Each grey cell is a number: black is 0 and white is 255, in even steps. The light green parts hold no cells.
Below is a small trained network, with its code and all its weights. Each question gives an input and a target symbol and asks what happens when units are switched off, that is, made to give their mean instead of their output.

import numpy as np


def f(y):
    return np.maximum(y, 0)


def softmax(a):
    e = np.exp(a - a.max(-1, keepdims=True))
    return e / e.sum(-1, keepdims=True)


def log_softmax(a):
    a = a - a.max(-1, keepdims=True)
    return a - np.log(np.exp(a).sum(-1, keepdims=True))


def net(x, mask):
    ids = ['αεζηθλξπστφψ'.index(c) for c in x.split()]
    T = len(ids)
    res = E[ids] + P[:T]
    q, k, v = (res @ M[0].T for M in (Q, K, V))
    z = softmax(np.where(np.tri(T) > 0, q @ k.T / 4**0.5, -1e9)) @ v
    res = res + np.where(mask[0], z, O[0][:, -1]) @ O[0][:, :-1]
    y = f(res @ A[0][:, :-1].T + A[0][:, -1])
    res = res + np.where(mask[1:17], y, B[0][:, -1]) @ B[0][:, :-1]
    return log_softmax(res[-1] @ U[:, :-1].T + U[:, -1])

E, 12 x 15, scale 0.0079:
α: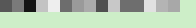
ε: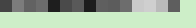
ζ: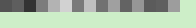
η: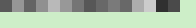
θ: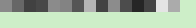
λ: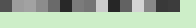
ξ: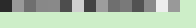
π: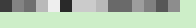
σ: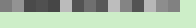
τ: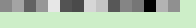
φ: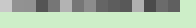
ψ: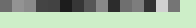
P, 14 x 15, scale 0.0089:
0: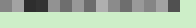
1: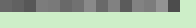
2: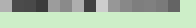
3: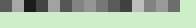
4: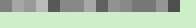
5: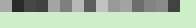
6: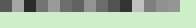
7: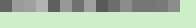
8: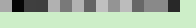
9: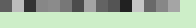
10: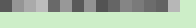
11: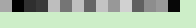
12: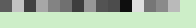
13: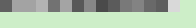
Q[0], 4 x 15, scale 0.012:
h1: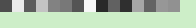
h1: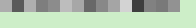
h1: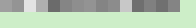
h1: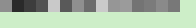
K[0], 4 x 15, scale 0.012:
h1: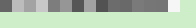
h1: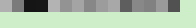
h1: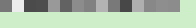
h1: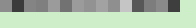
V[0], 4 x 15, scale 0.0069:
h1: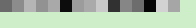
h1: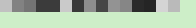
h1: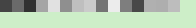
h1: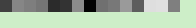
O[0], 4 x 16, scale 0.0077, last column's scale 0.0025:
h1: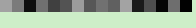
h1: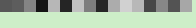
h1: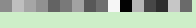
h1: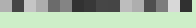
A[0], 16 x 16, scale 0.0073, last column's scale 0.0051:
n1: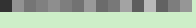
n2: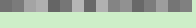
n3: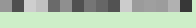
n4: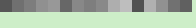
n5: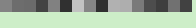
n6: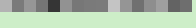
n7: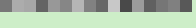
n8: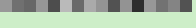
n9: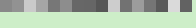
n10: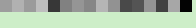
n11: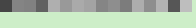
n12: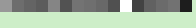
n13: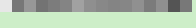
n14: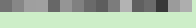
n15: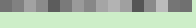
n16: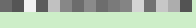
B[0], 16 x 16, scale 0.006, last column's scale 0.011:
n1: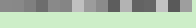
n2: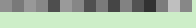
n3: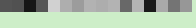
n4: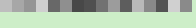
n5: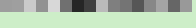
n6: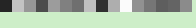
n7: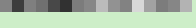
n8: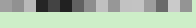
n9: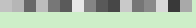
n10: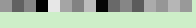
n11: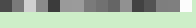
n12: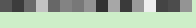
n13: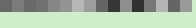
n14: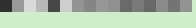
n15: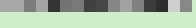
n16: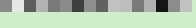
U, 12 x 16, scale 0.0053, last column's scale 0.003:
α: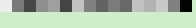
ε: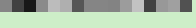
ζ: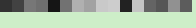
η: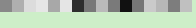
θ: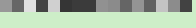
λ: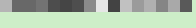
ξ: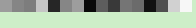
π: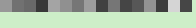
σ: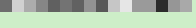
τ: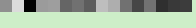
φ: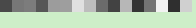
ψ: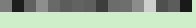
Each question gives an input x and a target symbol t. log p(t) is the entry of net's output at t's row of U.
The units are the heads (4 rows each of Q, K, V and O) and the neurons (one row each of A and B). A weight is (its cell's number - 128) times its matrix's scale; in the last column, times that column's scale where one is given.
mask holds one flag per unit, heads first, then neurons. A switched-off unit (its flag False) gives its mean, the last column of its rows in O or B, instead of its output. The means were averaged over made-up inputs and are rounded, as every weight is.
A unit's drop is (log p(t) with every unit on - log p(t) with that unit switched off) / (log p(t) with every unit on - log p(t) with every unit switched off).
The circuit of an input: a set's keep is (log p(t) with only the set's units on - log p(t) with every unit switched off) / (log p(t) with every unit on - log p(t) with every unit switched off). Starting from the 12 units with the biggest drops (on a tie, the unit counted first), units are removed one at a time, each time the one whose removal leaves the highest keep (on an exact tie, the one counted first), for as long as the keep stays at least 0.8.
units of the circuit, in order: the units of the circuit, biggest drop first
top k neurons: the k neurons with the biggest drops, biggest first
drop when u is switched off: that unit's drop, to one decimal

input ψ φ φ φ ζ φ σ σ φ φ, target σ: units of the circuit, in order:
h1; n16
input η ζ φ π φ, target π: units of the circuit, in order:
h1; n10
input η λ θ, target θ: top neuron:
n5
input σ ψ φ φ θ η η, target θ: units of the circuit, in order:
h1; n5
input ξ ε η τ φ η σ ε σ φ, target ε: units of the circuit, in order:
h1; n3
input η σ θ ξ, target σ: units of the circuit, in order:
h1; n16
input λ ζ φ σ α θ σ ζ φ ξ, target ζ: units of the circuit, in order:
h1; n7
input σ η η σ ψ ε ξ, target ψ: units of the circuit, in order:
h1; n12
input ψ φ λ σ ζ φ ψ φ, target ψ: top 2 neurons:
n12; n11
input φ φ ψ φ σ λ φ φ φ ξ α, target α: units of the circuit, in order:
h1; n9; n11
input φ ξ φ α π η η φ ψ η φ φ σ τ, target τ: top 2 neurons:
n5; n11
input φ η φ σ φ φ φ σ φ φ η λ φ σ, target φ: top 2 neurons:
n1; n16
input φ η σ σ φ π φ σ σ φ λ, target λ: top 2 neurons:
n8; n11
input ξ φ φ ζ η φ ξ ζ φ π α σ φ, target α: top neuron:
n9
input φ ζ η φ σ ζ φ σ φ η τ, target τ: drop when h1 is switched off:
0.8
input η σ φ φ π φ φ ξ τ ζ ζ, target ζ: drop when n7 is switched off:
0.4
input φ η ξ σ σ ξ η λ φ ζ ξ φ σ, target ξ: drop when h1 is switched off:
1.0
